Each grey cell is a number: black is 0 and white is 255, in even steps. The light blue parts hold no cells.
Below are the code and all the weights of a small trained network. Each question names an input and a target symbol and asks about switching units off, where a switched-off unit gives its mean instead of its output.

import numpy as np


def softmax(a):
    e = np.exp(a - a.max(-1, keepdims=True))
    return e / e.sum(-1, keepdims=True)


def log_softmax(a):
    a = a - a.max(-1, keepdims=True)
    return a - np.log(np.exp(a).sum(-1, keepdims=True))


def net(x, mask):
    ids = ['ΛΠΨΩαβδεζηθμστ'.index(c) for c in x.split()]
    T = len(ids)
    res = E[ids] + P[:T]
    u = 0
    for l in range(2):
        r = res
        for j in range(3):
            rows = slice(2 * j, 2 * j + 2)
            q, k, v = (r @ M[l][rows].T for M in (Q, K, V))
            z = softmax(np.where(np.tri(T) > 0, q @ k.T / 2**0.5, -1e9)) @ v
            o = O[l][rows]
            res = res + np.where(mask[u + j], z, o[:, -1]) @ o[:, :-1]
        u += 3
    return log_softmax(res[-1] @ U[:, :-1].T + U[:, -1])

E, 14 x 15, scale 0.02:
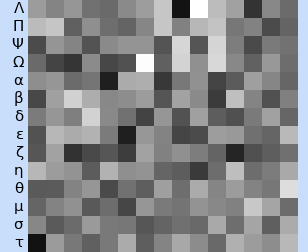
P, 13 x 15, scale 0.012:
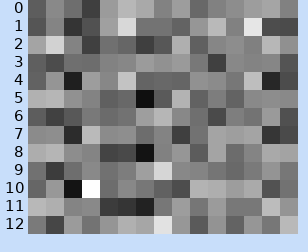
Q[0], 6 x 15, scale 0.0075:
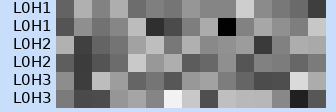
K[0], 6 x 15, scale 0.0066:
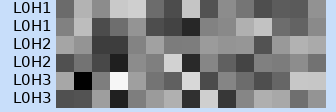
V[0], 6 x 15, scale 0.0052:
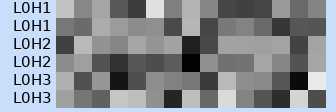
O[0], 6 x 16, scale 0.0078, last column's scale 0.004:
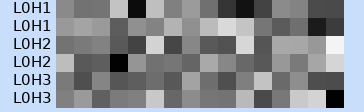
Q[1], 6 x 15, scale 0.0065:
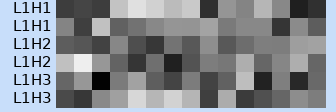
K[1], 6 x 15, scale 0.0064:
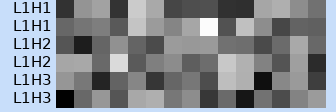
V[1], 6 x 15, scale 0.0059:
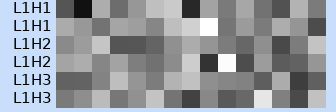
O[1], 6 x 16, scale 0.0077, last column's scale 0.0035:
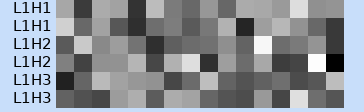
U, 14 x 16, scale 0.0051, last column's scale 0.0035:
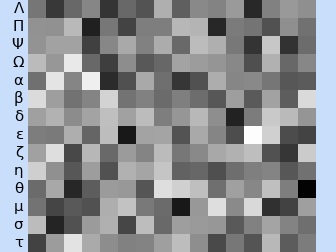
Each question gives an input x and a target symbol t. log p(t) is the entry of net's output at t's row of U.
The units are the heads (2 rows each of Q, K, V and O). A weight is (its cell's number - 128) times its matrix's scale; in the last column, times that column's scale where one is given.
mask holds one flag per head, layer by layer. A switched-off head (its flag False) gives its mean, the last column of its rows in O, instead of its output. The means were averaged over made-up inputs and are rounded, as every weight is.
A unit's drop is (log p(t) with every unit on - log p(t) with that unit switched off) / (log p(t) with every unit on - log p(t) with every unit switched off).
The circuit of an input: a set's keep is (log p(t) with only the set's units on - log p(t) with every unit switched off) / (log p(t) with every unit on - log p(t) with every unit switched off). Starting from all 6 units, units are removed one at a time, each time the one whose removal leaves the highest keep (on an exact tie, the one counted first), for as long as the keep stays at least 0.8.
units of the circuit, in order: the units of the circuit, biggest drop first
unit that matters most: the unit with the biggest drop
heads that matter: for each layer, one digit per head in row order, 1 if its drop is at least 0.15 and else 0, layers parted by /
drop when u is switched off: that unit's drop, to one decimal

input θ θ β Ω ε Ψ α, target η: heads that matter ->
100 / 001
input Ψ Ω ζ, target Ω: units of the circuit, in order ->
L1H1
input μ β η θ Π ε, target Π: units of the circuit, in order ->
L1H1, L1H3
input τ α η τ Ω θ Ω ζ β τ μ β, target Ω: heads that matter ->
010 / 110
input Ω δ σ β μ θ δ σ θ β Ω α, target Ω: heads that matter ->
100 / 101
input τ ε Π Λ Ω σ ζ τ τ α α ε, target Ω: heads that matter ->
000 / 100
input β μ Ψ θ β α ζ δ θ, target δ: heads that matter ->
001 / 000
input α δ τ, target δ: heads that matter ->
001 / 010
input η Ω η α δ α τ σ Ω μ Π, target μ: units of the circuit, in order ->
L1H2, L1H3
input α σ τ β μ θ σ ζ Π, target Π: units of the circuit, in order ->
L1H1, L1H2, L0H2
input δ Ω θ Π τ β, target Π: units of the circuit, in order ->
L1H1, L0H2, L1H2
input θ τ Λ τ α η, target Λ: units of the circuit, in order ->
L1H2, L0H3
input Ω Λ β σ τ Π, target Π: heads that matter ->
000 / 110
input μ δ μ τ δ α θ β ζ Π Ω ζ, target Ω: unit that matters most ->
L1H1
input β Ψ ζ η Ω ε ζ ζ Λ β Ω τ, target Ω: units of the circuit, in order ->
L1H1, L1H3
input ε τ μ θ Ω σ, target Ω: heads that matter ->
000 / 100
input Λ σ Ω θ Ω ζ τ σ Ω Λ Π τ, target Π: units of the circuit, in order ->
L1H1, L0H1
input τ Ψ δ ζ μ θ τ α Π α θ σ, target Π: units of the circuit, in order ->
L1H1, L0H2
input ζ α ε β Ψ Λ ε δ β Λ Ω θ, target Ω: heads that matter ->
100 / 101
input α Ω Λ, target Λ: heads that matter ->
000 / 010
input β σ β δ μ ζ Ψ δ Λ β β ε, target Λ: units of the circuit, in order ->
L1H2, L0H2
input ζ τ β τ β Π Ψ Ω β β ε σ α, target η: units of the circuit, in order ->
L0H1
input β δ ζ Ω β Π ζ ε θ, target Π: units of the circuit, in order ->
L1H1, L0H2
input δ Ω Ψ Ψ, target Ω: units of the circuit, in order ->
L1H1, L1H2
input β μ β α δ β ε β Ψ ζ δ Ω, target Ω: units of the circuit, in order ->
L1H1, L1H3
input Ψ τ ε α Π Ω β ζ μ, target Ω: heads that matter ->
000 / 101
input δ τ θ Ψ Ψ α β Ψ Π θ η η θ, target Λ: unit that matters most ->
L0H3
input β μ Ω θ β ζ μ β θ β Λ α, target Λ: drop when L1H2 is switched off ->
0.8
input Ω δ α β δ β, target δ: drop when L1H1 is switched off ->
0.0
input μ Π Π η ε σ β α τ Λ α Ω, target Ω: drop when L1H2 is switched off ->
0.1
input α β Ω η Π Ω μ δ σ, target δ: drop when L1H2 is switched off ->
0.2
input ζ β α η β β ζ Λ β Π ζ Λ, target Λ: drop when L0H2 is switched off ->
0.2
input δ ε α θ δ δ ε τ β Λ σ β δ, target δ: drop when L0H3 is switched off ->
1.0
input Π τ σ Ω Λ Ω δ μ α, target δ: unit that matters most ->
L0H3
